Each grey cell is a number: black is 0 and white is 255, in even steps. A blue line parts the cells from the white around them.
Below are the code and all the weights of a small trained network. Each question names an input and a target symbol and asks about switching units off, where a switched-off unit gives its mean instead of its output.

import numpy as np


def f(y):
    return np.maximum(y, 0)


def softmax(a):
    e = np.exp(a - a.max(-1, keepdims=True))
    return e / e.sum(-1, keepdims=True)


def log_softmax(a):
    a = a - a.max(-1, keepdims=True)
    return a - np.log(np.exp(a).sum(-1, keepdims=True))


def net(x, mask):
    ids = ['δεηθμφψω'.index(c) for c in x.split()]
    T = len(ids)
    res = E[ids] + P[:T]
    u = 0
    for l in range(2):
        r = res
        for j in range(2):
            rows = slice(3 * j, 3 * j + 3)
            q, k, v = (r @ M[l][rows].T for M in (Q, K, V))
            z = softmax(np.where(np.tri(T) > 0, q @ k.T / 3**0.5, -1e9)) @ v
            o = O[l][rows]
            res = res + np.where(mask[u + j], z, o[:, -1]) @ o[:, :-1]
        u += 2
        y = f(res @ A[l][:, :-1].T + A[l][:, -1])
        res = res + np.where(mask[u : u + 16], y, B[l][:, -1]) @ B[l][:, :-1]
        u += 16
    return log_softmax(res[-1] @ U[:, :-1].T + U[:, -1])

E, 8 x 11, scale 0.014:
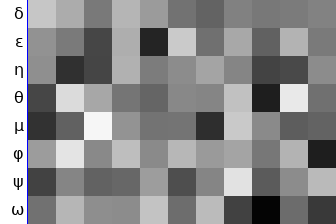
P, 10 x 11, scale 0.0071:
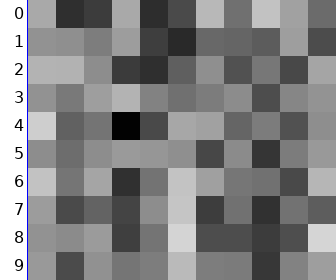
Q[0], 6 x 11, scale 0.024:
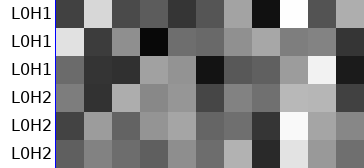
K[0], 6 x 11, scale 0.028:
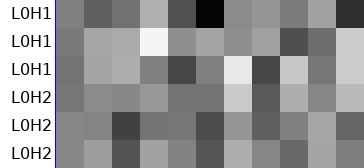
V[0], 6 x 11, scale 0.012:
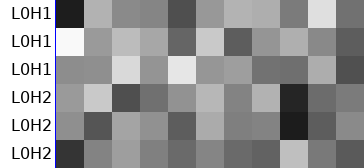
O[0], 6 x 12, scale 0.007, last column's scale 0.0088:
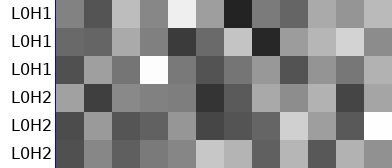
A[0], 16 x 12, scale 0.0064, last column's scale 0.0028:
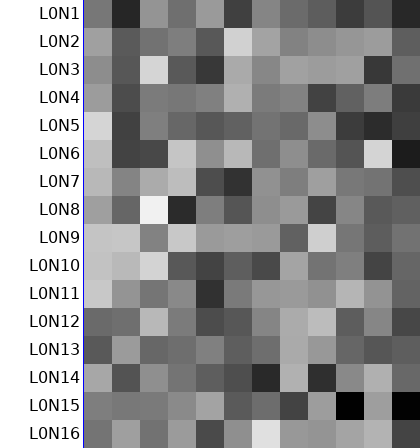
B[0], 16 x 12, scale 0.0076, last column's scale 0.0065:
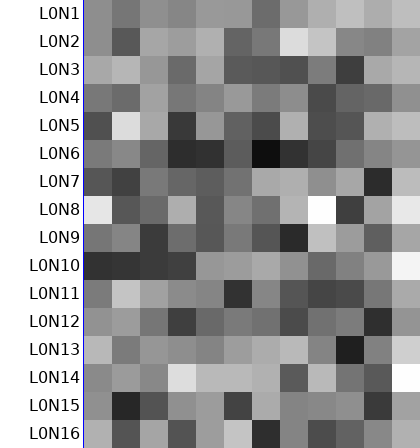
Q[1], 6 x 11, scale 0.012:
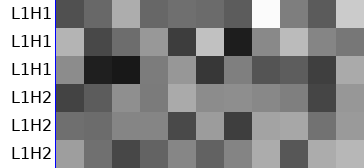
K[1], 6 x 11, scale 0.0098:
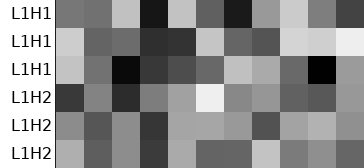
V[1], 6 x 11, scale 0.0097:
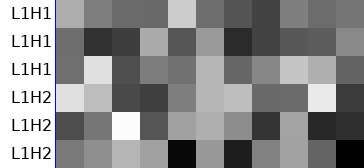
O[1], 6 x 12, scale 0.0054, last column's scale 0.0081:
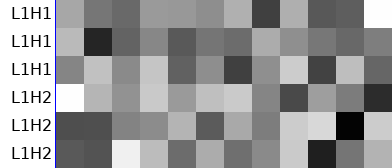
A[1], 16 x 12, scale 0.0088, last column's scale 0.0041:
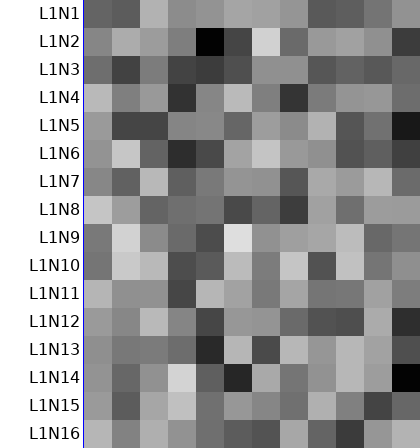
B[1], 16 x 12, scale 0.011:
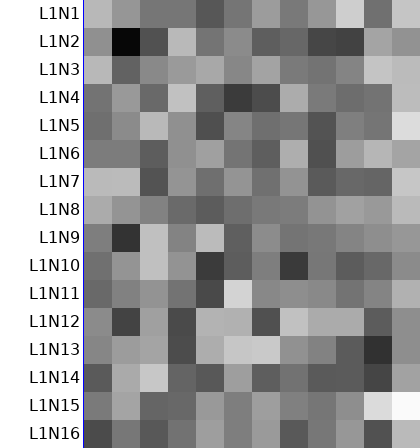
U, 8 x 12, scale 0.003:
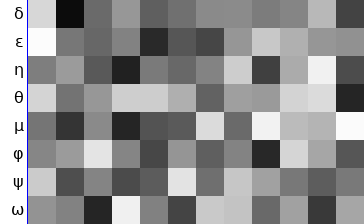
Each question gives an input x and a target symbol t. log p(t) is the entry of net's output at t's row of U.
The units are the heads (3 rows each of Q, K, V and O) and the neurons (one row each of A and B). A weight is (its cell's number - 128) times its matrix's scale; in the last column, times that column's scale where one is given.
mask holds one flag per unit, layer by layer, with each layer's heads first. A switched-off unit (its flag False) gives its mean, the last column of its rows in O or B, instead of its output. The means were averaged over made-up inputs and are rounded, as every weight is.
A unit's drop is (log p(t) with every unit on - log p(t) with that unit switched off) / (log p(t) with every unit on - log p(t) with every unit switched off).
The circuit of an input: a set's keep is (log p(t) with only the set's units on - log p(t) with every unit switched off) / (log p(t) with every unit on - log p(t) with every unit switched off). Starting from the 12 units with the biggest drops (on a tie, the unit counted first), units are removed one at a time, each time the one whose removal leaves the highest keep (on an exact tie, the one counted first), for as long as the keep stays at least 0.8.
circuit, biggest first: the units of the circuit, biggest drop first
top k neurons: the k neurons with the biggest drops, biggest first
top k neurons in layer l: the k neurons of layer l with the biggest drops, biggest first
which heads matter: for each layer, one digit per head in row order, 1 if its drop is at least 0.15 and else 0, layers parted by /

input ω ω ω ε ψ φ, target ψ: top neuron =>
(L1N11)
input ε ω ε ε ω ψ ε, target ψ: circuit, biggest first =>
(L0H1 L1N11)
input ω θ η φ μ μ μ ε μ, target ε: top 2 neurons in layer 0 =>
(L0N3 L0N14)
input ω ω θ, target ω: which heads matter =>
11 / 00
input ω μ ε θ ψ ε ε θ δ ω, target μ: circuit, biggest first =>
(L1H2 L0H1)
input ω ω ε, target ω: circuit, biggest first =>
(L0H1 L0H2 L0N14)
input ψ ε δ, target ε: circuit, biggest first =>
(L0H1 L1N8 L1N4 L1N7)
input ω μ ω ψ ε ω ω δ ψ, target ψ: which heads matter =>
11 / 10
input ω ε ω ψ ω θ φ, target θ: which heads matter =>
10 / 00
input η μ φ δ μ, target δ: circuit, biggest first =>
(L0H1 L1N2)
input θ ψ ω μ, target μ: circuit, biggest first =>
(L1H2 L0H2)
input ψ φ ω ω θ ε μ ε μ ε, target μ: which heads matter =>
10 / 01
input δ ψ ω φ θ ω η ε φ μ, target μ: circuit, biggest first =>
(L0H2 L1H2)
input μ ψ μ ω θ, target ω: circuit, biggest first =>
(L0H1)
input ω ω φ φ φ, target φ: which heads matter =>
10 / 00
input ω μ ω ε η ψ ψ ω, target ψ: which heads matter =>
10 / 01
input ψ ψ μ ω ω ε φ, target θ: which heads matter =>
11 / 11
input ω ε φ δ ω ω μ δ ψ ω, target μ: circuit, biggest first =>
(L1H2 L0H2 L0H1 L1N7)
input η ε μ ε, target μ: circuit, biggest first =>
(L1H2 L0H1)
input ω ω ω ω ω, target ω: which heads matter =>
10 / 00
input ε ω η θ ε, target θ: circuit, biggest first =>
(L0H1 L0N14)
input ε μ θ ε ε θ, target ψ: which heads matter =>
11 / 10
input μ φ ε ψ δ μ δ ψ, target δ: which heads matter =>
10 / 10
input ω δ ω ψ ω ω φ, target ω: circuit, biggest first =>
(L0H1)
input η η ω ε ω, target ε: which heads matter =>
11 / 00
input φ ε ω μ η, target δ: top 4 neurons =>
(L1N3 L0N6 L0N14 L0N15)
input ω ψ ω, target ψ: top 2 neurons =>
(L1N11 L0N8)
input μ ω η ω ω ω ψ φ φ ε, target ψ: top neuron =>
(L1N13)
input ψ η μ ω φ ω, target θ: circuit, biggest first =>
(L0H1 L1H2 L1N12 L1H1)
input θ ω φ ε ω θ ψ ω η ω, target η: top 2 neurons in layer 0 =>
(L0N5 L0N10)
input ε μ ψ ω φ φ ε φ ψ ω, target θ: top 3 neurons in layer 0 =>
(L0N10 L0N9 L0N5)
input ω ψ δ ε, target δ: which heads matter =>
11 / 00
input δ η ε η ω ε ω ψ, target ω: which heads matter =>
10 / 00
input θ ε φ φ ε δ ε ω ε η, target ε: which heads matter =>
11 / 00
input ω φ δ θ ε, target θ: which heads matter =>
11 / 00
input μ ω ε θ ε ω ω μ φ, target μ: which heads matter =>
00 / 00
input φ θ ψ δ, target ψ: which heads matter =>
11 / 00
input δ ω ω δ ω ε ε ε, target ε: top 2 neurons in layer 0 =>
(L0N3 L0N8)
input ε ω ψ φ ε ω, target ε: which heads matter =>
10 / 00
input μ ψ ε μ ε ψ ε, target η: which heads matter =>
11 / 01
